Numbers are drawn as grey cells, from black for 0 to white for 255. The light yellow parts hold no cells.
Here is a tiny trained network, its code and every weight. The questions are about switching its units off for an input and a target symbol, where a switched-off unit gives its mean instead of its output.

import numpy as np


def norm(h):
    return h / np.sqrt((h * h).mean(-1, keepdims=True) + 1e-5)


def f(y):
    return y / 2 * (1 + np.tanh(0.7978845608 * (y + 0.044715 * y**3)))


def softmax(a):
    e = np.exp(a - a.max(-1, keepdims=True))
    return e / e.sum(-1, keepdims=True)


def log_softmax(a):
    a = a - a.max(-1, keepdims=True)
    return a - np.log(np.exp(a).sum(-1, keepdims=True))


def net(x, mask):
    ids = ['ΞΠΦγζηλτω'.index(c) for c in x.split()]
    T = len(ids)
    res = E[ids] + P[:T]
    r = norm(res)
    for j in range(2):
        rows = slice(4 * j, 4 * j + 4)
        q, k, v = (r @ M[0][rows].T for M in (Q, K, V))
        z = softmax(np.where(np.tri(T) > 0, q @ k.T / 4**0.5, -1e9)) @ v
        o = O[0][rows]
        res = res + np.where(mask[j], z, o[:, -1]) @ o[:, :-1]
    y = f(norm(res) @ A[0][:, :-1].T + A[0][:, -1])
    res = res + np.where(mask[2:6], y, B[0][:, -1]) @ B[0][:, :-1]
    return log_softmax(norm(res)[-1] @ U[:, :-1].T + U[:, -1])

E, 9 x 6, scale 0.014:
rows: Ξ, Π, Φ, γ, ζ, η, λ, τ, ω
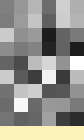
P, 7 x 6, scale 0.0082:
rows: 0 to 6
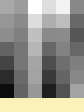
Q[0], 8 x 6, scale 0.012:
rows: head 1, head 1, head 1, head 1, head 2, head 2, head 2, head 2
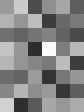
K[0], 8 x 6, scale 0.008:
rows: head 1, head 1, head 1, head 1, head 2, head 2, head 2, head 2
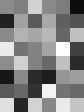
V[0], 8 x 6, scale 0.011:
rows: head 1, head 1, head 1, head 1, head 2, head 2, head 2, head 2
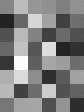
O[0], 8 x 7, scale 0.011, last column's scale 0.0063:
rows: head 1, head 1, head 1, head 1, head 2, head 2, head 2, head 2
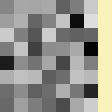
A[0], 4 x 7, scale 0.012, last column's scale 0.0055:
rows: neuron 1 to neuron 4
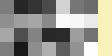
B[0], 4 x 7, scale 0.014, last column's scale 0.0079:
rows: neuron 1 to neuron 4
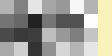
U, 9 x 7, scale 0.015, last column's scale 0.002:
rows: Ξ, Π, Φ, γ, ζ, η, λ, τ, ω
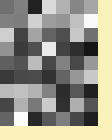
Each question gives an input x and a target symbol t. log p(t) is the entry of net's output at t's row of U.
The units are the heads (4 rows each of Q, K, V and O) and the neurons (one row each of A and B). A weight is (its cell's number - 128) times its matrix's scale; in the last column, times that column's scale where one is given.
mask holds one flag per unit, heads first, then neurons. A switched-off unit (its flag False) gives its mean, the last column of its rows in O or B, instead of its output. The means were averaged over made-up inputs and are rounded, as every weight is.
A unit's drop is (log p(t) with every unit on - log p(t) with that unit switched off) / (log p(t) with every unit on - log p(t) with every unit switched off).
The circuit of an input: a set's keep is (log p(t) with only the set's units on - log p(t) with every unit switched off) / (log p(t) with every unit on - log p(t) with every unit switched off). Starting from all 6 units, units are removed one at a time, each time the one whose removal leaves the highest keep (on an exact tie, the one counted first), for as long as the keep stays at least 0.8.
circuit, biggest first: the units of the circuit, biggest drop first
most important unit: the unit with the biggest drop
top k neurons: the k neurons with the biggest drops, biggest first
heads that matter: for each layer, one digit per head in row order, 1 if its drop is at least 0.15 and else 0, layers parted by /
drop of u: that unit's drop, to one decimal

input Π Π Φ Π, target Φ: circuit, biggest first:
head 2; head 1
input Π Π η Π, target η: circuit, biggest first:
head 1; neuron 2
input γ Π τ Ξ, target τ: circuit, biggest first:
head 2
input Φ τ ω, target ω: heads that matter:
01
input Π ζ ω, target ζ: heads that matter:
10
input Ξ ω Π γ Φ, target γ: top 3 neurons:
neuron 3; neuron 4; neuron 1
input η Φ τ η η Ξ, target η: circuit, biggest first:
neuron 2; neuron 4
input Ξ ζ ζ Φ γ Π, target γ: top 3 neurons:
neuron 3; neuron 4; neuron 1
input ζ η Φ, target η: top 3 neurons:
neuron 3; neuron 4; neuron 2
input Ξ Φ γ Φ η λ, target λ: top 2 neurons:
neuron 4; neuron 2
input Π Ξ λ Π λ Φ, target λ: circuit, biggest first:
head 1; head 2
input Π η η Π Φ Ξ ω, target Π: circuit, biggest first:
head 2; neuron 1; neuron 2; head 1
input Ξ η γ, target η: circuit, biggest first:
head 1; neuron 4
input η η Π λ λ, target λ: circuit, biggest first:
head 1; neuron 4; head 2
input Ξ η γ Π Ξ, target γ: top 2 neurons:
neuron 3; neuron 1
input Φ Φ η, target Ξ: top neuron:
neuron 4
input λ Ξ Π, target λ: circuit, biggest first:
head 1; neuron 1; head 2
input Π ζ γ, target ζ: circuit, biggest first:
neuron 4; head 1
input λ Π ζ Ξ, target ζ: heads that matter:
10
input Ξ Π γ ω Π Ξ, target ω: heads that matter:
10
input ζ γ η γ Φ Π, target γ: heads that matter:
11
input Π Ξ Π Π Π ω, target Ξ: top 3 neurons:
neuron 4; neuron 2; neuron 1
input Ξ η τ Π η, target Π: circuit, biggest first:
head 2; neuron 1; neuron 2
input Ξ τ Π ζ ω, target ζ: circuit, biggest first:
head 1; neuron 2
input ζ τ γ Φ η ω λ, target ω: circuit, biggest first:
head 1
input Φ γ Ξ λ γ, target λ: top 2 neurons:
neuron 4; neuron 2
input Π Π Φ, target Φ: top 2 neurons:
neuron 2; neuron 3
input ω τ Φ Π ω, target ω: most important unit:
neuron 3
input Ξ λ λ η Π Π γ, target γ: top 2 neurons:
neuron 3; neuron 4
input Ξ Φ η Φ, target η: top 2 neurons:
neuron 3; neuron 4
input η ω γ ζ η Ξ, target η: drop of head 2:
0.1
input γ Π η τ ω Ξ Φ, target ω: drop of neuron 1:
0.1
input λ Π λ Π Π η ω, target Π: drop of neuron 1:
0.8
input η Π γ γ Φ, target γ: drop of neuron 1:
0.2
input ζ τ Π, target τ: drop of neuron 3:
0.0
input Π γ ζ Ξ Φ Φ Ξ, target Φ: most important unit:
head 2
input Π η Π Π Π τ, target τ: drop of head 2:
0.9
